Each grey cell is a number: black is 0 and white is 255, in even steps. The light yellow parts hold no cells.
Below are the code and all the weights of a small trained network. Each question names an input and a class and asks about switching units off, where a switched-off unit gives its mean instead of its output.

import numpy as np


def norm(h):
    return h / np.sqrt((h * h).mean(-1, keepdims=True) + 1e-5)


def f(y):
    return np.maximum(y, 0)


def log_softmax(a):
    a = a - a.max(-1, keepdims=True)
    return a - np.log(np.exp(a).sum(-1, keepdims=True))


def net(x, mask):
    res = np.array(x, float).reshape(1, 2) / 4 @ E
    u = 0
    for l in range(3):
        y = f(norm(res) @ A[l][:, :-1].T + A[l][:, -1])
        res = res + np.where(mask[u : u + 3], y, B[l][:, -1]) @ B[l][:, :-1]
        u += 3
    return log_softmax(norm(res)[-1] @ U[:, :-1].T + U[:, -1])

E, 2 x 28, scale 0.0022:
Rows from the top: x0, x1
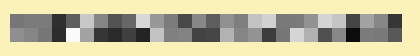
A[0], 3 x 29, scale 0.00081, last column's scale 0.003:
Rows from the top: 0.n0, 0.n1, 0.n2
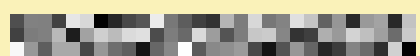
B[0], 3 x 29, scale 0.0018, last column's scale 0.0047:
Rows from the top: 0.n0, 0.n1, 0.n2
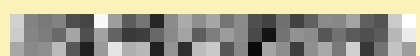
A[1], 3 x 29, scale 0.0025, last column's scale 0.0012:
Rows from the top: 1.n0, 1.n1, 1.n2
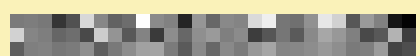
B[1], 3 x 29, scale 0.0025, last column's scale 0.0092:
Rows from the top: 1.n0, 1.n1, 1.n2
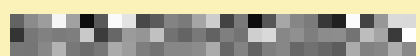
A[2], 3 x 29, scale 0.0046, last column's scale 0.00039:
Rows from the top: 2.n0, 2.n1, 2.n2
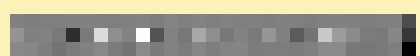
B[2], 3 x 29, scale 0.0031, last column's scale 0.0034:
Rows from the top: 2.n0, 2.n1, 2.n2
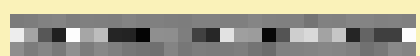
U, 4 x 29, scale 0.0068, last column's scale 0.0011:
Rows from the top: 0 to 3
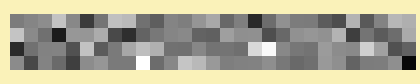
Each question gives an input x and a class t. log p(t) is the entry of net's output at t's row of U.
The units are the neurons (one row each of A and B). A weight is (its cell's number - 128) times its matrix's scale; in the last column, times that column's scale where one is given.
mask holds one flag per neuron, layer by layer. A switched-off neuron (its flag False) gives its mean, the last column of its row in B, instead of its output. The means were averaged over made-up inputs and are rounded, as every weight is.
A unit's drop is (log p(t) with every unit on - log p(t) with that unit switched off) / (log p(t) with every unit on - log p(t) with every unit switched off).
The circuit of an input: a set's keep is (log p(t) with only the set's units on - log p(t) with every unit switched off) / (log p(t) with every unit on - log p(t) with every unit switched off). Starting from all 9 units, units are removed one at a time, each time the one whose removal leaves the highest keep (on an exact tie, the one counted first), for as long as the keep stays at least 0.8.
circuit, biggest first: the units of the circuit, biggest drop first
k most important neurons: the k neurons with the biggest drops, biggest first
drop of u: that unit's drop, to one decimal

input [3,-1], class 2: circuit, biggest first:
1.n1
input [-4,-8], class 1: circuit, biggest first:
2.n1, 1.n0
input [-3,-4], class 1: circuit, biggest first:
1.n0, 2.n1
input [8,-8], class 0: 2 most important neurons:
1.n0, 0.n0
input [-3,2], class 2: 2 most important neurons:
1.n0, 1.n1
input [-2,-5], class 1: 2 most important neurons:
1.n0, 2.n1
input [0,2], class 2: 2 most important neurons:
1.n1, 2.n1
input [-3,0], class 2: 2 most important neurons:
1.n0, 0.n2
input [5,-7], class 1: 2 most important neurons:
2.n1, 0.n1
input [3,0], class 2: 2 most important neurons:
1.n1, 0.n0
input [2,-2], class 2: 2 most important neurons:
1.n1, 0.n1
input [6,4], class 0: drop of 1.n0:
0.8
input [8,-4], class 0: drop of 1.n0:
1.4
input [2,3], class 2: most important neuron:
0.n0
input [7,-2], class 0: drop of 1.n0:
1.2
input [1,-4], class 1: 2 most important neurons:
1.n0, 2.n1
